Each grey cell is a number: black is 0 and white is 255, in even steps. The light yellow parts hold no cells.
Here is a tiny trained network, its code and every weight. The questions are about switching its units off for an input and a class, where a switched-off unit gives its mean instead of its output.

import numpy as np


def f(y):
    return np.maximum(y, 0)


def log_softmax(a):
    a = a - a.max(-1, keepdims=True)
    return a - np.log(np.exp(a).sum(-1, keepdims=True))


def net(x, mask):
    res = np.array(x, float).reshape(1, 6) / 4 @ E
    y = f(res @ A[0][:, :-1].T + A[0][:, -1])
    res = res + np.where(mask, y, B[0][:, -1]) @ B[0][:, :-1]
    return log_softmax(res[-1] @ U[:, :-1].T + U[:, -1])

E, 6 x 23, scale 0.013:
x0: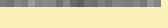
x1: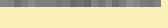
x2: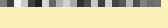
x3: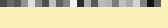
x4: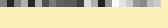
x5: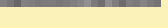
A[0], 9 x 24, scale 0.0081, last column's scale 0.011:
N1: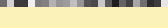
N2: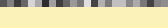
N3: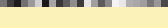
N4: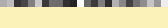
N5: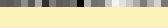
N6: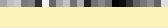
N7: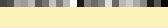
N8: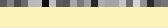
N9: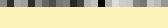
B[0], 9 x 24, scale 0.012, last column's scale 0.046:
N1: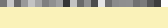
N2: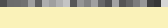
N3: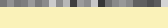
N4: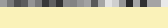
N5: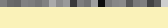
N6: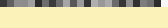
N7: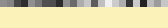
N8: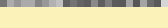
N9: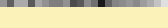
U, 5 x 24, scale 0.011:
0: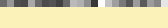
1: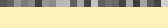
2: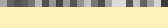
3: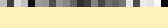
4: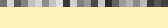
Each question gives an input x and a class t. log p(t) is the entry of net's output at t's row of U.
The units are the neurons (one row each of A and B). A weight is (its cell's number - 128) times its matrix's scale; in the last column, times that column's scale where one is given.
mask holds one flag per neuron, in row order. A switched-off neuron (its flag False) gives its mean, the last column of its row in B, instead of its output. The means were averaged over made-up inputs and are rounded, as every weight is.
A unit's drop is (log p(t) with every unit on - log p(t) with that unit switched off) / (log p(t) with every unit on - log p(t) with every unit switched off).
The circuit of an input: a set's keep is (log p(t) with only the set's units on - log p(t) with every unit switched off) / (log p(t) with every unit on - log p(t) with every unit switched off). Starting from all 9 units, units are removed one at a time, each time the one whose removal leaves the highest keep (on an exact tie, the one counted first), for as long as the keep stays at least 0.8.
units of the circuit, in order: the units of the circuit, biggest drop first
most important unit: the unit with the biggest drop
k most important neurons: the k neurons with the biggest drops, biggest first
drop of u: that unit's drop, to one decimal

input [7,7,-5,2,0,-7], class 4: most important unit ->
N6
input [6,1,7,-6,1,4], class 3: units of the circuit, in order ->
(N9; N2)
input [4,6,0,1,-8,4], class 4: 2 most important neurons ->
(N1; N4)
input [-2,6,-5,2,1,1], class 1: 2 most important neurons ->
(N2; N3)
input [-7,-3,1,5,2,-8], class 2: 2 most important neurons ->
(N7; N6)
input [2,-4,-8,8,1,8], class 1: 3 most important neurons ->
(N2; N3; N5)
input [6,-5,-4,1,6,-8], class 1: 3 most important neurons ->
(N7; N2; N3)
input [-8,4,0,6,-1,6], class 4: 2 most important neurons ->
(N4; N8)
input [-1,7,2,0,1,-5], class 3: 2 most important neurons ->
(N4; N1)
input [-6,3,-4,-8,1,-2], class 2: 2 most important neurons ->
(N1; N6)
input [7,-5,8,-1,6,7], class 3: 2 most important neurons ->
(N9; N4)
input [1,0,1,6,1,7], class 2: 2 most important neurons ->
(N7; N6)
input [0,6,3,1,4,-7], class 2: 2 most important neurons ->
(N6; N8)
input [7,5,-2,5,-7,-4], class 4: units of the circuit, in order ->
(N1)
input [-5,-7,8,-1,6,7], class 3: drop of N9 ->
0.3
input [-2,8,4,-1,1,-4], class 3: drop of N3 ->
0.1
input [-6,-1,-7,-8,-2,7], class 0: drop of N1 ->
0.0
